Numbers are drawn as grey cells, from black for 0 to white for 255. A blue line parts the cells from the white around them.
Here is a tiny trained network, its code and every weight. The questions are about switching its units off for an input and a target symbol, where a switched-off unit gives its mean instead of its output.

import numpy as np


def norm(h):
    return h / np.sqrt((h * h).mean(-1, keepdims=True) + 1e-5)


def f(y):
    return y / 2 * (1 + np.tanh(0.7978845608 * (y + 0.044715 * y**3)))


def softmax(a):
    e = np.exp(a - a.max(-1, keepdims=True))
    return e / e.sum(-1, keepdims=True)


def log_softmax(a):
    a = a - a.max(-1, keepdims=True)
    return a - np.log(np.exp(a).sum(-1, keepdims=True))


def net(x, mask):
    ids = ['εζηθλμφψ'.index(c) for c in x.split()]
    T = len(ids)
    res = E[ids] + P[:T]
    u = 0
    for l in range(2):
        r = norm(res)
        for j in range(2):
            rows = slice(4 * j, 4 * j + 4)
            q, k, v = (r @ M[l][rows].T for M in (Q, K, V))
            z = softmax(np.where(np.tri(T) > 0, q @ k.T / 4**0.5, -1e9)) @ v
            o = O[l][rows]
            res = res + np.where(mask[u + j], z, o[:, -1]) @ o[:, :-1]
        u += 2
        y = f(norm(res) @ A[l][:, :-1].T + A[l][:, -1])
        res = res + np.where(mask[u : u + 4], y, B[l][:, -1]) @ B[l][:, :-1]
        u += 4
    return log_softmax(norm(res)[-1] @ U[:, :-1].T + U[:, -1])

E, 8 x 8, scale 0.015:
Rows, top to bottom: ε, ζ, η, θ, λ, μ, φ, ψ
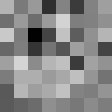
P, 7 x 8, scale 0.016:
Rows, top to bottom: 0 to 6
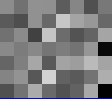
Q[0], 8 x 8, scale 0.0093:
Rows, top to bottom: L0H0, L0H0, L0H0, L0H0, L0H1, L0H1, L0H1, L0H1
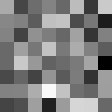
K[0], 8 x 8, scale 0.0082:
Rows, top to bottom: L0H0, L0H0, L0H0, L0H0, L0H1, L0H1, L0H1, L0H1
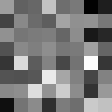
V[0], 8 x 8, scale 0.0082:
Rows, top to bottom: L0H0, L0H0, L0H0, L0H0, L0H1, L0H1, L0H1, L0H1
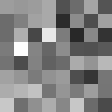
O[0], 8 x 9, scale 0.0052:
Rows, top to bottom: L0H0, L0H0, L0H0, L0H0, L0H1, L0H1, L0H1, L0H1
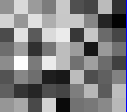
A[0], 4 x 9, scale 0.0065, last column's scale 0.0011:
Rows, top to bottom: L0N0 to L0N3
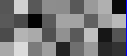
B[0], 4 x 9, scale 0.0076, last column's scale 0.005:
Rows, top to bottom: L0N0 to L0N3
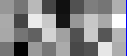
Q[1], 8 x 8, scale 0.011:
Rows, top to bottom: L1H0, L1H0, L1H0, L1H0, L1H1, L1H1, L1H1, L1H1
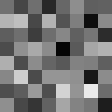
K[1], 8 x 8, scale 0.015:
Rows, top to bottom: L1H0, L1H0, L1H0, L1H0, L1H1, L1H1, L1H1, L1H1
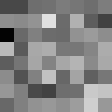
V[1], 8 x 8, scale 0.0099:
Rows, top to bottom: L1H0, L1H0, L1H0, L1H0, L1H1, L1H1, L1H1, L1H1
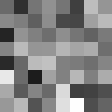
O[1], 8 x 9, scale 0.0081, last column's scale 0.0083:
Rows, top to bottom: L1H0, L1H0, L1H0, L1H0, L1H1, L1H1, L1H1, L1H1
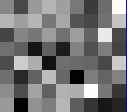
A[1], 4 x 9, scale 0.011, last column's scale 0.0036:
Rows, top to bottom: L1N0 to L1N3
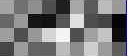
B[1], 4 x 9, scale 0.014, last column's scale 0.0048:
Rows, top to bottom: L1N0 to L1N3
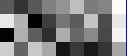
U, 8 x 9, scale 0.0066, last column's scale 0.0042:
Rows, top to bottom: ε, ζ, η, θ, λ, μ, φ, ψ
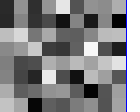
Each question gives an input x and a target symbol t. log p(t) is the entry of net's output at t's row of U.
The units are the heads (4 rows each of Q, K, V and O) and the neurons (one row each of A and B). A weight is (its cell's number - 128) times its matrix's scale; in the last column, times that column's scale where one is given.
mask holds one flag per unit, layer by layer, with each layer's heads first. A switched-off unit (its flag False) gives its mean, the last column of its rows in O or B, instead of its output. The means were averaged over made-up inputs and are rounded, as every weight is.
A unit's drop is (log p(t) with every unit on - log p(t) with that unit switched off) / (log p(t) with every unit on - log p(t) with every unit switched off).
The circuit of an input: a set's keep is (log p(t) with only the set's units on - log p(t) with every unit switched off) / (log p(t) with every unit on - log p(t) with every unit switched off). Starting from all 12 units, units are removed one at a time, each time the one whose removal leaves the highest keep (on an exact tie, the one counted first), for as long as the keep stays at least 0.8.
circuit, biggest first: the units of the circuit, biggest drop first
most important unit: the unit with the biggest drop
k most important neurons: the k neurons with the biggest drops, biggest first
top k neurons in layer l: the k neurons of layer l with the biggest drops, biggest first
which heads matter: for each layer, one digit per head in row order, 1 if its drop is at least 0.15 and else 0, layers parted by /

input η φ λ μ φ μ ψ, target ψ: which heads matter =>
00 / 11
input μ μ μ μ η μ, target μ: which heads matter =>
11 / 11
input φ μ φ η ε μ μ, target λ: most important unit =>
L0H0
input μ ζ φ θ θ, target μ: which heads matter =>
01 / 10
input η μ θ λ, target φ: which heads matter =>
01 / 11
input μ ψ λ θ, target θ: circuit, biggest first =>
[L1H1; L0H1]
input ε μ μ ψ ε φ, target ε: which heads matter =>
10 / 01
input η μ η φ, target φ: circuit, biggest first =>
[L0H1; L1H1; L1H0; L0N3]
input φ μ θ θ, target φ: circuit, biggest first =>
[L0N3; L0H1; L1H1; L1H0]
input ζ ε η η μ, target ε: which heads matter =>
00 / 11
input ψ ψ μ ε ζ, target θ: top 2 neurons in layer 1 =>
[L1N3; L1N2]
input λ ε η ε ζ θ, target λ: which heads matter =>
01 / 01
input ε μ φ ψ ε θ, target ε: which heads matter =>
10 / 11
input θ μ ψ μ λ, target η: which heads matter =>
00 / 01
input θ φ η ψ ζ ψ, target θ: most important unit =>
L0N3
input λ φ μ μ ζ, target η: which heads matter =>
11 / 01
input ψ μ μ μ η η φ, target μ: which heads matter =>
10 / 01
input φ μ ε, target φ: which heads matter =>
11 / 01
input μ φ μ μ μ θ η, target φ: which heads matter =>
00 / 01
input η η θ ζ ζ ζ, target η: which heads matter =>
00 / 11
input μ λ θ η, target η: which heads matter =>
00 / 01
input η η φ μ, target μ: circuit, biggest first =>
[L1H1]
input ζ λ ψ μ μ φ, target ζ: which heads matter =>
10 / 01
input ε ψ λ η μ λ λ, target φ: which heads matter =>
10 / 01
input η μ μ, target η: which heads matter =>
00 / 11
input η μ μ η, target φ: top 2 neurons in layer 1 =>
[L1N1; L1N2]
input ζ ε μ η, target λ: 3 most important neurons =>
[L0N1; L1N0; L1N1]
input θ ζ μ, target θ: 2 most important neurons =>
[L0N3; L0N0]
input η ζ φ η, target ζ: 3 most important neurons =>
[L0N1; L1N0; L1N1]
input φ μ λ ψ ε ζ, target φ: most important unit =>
L0N1
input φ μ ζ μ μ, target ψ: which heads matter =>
00 / 10
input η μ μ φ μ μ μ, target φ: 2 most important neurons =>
[L0N1; L0N3]
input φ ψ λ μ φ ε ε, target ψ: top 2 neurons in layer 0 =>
[L0N1; L0N0]
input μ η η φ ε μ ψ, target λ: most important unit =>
L0H0
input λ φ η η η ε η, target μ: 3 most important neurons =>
[L0N1; L0N3; L1N1]
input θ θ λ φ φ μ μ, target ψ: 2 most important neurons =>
[L1N1; L0N1]
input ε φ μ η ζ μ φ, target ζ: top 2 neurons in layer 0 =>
[L0N1; L0N3]
